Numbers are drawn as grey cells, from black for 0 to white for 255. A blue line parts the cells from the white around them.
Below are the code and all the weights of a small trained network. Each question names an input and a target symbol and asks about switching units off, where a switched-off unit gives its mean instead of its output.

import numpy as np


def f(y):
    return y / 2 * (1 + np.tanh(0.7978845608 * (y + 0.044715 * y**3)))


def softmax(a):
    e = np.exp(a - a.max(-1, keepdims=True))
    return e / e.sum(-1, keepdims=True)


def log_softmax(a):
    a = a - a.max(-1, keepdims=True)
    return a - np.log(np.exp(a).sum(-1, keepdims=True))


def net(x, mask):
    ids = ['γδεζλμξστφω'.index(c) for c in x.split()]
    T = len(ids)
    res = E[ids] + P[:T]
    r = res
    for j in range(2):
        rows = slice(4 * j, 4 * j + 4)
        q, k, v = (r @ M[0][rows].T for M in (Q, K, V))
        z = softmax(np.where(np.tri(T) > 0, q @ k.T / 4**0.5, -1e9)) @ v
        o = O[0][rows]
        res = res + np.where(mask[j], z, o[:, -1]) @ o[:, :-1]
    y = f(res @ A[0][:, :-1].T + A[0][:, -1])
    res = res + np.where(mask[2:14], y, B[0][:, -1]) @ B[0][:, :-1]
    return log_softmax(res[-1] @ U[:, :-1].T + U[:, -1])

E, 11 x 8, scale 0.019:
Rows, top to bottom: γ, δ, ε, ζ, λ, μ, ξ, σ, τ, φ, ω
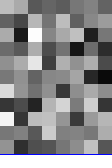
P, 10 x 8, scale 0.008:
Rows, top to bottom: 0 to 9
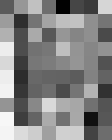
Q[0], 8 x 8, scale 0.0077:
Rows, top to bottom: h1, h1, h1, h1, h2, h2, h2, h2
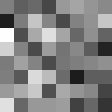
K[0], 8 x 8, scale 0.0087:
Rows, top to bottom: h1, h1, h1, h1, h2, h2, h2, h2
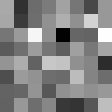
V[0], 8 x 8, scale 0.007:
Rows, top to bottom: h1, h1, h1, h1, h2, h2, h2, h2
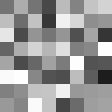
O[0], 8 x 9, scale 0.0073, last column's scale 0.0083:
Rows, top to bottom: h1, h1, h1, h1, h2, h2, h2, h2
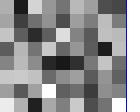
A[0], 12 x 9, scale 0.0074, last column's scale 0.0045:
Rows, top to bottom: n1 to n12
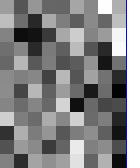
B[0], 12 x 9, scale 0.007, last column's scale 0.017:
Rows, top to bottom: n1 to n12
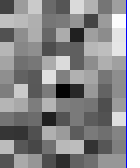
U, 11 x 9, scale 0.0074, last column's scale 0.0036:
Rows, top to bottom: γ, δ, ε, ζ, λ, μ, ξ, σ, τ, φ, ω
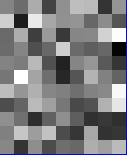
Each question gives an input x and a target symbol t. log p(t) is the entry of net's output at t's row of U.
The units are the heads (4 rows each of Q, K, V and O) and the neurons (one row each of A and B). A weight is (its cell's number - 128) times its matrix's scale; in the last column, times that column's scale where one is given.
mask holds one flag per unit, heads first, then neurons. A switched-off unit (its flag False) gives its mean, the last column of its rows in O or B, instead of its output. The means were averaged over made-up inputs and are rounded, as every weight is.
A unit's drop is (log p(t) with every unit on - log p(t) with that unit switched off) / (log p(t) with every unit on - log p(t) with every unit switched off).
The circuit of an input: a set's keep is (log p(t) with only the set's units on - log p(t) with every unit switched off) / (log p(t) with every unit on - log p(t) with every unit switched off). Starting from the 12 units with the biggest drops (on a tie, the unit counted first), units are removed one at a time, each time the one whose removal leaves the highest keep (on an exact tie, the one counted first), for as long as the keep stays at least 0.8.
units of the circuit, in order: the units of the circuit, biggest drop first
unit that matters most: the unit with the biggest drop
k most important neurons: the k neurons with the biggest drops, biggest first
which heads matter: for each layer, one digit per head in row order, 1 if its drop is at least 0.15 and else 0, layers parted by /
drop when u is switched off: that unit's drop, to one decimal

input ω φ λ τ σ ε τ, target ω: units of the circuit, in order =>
h2
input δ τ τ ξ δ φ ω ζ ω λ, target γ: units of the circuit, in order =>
n2, n3
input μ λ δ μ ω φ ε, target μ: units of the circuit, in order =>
n7, h2
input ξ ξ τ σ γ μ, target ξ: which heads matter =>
00
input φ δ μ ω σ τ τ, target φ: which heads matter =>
10
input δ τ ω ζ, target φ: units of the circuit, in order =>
n8, h1
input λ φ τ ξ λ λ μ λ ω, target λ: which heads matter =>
11
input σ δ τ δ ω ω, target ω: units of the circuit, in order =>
h1, n3
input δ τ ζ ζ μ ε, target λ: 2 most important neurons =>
n12, n7
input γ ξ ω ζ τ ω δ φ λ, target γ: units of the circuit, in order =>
n2, h2, n4
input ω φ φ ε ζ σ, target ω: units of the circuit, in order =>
h1, h2
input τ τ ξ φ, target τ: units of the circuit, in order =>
n9, h1
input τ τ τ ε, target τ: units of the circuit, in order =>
n9, h2
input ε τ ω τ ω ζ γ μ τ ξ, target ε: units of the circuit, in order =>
h1
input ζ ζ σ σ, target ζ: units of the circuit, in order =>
h1, h2
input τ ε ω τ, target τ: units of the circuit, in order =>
n9, h2
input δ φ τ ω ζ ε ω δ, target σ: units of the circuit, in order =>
h2, n3, h1, n12
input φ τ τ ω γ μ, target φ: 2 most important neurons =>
n9, n4
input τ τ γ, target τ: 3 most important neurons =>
n9, n1, n12
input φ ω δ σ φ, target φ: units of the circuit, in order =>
h1
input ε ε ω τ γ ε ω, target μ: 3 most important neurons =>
n3, n2, n4
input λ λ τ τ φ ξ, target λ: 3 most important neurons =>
n9, n1, n5
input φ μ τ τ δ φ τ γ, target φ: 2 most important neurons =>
n10, n9
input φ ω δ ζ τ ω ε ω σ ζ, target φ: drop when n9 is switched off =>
0.1
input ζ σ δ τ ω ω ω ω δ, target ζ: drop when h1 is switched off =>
0.4
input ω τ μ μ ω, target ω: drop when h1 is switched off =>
0.3
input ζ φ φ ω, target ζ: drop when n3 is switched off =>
0.2
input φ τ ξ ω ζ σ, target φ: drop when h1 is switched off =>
0.7
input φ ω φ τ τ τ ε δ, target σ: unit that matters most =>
n3
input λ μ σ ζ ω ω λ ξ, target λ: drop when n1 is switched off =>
0.1
